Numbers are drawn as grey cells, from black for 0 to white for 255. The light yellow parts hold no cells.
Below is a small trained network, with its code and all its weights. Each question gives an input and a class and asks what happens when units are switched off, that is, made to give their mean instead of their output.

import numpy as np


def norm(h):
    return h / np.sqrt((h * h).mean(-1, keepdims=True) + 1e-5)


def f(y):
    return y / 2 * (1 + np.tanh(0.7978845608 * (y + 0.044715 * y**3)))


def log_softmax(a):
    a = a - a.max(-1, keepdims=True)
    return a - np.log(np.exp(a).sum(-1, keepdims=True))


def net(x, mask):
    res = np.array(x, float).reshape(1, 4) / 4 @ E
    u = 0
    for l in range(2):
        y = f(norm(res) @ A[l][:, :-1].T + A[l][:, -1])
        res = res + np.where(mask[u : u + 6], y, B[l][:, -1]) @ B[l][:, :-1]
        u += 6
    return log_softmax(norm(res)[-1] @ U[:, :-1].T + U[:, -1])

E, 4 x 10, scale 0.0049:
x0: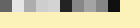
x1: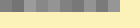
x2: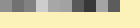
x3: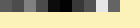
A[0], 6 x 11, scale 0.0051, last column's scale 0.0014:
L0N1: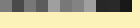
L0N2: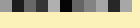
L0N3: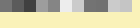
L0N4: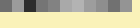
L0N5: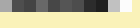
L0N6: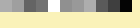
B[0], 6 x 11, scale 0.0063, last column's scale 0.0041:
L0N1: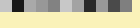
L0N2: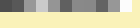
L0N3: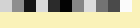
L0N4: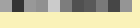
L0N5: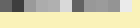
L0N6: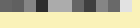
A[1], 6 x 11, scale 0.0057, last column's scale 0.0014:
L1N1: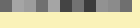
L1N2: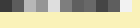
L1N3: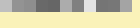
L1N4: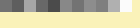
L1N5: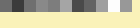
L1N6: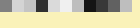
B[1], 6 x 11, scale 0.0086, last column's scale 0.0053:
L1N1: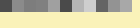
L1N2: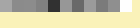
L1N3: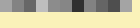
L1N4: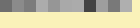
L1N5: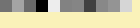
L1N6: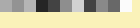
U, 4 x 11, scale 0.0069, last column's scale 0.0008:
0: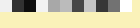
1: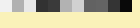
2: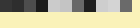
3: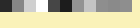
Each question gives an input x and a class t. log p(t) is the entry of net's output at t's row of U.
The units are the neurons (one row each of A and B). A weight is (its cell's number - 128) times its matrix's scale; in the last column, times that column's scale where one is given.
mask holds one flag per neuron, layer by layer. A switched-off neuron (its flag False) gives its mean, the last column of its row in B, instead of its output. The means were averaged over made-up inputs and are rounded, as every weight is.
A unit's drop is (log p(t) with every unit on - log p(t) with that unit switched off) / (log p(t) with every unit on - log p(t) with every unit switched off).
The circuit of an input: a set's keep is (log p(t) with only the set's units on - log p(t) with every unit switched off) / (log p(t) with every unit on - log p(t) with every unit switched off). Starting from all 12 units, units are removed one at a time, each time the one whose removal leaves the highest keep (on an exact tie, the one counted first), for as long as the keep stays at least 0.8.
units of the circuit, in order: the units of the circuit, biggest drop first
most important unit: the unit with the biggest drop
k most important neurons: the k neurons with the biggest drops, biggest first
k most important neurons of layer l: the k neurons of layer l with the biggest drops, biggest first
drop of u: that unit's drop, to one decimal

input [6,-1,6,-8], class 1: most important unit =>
L1N6
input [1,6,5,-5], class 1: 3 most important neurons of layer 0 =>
[L0N6, L0N2, L0N5]
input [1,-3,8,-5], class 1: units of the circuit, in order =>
[L0N6, L1N6]
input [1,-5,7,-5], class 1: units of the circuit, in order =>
[L0N6, L1N6]
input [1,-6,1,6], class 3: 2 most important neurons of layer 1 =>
[L1N6, L1N1]
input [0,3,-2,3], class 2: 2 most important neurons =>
[L0N3, L1N5]
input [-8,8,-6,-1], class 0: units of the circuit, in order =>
[L0N3, L1N6]
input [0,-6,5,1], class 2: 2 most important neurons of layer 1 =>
[L1N6, L1N3]
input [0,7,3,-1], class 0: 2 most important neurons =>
[L1N6, L0N2]
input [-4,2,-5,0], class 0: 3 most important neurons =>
[L0N3, L1N3, L0N6]
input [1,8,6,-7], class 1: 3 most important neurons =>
[L0N6, L1N6, L0N2]
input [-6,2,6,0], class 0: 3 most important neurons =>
[L0N3, L0N6, L1N6]
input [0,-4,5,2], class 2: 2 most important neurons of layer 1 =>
[L1N5, L1N6]
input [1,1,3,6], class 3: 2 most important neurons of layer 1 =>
[L1N6, L1N1]
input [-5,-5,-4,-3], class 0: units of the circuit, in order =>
[L0N3]
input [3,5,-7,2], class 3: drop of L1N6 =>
0.2
